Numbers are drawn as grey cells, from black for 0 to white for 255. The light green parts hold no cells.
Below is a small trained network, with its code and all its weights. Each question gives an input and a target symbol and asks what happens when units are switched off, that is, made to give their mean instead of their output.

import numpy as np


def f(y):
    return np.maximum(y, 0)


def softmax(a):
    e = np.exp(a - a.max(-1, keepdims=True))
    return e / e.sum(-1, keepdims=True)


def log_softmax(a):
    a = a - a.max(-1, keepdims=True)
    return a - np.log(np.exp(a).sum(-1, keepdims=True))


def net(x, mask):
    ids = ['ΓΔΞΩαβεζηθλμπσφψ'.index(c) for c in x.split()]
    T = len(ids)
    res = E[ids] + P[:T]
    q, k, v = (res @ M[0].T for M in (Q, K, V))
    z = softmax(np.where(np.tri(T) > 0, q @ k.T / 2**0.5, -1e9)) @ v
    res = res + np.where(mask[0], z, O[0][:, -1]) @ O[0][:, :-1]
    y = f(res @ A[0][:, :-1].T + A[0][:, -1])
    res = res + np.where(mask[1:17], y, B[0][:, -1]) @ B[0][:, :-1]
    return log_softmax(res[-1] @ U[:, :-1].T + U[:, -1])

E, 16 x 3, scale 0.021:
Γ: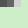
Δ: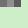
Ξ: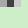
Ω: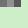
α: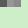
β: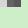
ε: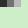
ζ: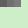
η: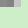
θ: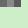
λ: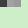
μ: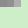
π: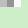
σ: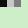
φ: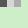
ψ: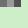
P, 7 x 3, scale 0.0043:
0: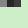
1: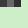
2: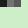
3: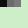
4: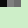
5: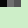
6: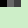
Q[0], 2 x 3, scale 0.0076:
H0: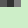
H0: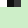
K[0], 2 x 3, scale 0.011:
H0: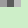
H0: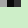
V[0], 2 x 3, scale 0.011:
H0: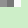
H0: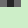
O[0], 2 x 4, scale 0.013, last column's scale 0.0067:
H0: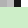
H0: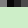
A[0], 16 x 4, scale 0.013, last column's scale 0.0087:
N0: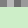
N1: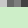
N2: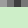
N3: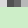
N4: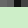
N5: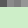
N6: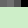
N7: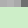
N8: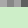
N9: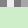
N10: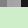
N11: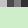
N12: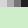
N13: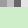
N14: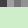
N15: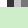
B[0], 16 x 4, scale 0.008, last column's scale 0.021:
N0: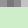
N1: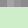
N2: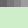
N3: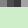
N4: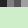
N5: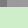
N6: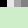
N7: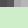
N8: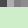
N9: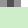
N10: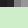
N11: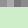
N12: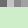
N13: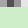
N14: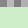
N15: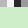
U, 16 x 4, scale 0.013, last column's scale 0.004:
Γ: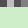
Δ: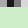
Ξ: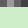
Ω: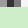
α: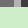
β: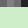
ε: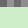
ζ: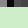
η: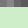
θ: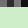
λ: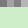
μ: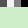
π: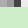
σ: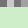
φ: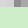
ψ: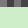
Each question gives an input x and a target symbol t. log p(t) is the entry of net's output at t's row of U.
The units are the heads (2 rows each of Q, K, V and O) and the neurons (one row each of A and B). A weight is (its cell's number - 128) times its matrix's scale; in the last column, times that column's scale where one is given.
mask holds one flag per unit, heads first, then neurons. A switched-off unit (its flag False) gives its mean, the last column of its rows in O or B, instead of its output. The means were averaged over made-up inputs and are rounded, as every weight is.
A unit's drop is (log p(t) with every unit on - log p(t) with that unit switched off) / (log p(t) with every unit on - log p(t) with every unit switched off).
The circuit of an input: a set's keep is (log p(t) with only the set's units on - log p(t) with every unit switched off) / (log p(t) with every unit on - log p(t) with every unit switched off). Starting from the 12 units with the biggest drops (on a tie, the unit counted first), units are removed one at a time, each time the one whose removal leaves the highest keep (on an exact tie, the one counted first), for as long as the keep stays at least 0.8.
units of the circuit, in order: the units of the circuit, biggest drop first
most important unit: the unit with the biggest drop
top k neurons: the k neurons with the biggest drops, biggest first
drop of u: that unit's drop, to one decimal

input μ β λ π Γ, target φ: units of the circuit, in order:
(H0, N4)
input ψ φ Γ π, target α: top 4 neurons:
(N7, N10, N9, N14)
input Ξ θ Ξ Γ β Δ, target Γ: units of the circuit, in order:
(H0, N9, N4)
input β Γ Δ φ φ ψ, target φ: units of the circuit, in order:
(H0, N10, N4)
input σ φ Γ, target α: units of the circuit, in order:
(H0, N15)
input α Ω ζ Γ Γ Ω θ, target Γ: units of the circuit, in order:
(H0, N9, N4, N13)
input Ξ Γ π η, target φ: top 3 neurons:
(N12, N10, N4)
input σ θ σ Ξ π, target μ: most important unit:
N15
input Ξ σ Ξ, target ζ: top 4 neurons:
(N3, N14, N4, N2)
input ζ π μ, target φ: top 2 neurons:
(N12, N10)
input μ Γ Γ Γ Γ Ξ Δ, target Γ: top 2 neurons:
(N4, N6)
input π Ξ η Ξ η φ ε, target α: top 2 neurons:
(N15, N9)
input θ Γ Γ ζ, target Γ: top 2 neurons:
(N9, N4)
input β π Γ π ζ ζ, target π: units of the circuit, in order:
(H0)
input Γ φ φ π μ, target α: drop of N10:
0.2
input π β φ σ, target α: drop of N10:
0.2
